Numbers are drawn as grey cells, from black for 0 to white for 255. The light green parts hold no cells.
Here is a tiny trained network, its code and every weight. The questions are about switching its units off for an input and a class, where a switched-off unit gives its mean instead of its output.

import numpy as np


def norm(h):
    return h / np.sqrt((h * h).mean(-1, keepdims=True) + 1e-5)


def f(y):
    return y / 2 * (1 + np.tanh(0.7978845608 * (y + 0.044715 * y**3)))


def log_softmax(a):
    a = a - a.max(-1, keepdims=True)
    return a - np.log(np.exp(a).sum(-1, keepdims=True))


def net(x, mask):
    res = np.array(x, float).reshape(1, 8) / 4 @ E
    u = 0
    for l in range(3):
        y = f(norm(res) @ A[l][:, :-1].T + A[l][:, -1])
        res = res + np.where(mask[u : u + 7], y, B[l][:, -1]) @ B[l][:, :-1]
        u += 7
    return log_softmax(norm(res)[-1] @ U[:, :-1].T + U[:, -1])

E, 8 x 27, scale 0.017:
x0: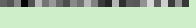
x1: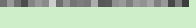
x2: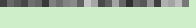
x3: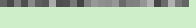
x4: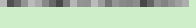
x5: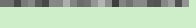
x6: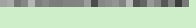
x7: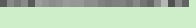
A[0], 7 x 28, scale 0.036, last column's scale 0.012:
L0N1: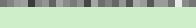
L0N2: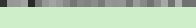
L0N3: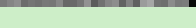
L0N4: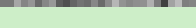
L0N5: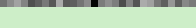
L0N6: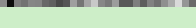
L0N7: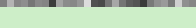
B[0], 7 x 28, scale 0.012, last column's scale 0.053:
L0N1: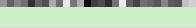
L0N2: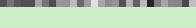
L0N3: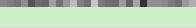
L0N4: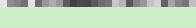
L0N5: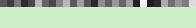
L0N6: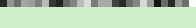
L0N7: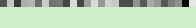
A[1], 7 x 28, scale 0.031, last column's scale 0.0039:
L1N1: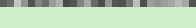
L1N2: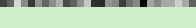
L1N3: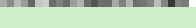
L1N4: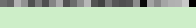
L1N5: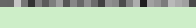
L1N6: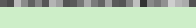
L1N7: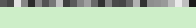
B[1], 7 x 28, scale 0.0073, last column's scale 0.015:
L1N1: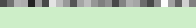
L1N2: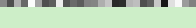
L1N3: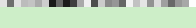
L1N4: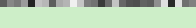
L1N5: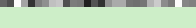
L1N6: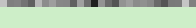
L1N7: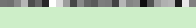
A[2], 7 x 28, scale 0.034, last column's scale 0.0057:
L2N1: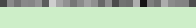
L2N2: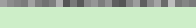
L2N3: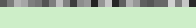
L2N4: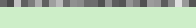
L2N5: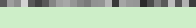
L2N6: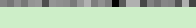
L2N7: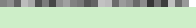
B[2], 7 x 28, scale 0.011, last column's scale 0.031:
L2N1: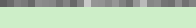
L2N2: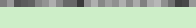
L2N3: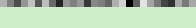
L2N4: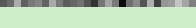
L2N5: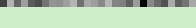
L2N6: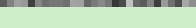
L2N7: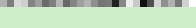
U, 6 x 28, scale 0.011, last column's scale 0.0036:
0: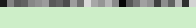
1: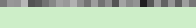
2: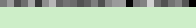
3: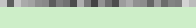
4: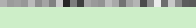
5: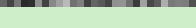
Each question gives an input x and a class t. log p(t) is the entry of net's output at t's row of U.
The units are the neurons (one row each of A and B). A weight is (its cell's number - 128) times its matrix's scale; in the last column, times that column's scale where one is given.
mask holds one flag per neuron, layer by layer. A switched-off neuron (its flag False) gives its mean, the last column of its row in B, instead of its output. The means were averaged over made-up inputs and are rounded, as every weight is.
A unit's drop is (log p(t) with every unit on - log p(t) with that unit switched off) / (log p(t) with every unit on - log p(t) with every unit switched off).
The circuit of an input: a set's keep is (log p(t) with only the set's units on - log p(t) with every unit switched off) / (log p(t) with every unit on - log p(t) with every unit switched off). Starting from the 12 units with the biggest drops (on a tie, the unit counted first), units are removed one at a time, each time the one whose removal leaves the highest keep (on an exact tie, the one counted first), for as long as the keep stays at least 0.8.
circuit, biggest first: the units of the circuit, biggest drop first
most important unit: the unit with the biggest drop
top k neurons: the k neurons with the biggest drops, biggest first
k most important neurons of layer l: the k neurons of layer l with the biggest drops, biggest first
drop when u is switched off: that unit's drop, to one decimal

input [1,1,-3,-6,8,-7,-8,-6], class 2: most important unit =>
L0N1
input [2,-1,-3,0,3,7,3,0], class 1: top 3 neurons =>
(L0N5 L0N7 L0N4)
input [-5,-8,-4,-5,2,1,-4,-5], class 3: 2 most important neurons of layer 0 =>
(L0N7 L0N3)
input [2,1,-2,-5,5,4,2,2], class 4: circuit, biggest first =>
(L0N6 L0N1)
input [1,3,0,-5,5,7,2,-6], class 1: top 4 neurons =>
(L0N5 L0N7 L0N4 L0N6)
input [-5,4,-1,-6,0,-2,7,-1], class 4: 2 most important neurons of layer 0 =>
(L0N5 L0N1)
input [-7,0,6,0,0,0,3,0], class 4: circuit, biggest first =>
(L0N1 L0N6)
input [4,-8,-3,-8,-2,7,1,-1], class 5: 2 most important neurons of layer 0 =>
(L0N5 L0N6)
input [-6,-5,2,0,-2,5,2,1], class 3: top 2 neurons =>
(L2N7 L0N7)
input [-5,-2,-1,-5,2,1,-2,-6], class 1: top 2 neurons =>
(L0N5 L2N5)
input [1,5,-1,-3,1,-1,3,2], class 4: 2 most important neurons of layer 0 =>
(L0N6 L0N5)
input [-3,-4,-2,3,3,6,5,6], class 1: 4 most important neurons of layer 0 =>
(L0N5 L0N6 L0N7 L0N4)
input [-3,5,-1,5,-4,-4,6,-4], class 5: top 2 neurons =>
(L0N5 L0N7)
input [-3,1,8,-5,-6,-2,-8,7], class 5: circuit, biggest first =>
(L0N1)
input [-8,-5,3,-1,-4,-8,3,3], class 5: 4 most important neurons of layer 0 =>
(L0N5 L0N6 L0N1 L0N2)
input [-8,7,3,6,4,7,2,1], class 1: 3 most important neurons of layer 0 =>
(L0N5 L0N7 L0N4)
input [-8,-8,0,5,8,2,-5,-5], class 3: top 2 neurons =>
(L0N7 L2N7)
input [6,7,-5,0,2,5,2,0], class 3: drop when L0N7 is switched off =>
1.2
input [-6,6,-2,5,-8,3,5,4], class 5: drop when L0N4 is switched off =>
0.2
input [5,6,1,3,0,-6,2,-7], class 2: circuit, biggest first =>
(L0N4)
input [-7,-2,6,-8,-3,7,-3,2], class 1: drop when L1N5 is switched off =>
0.0
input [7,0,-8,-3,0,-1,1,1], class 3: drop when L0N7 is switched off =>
0.3
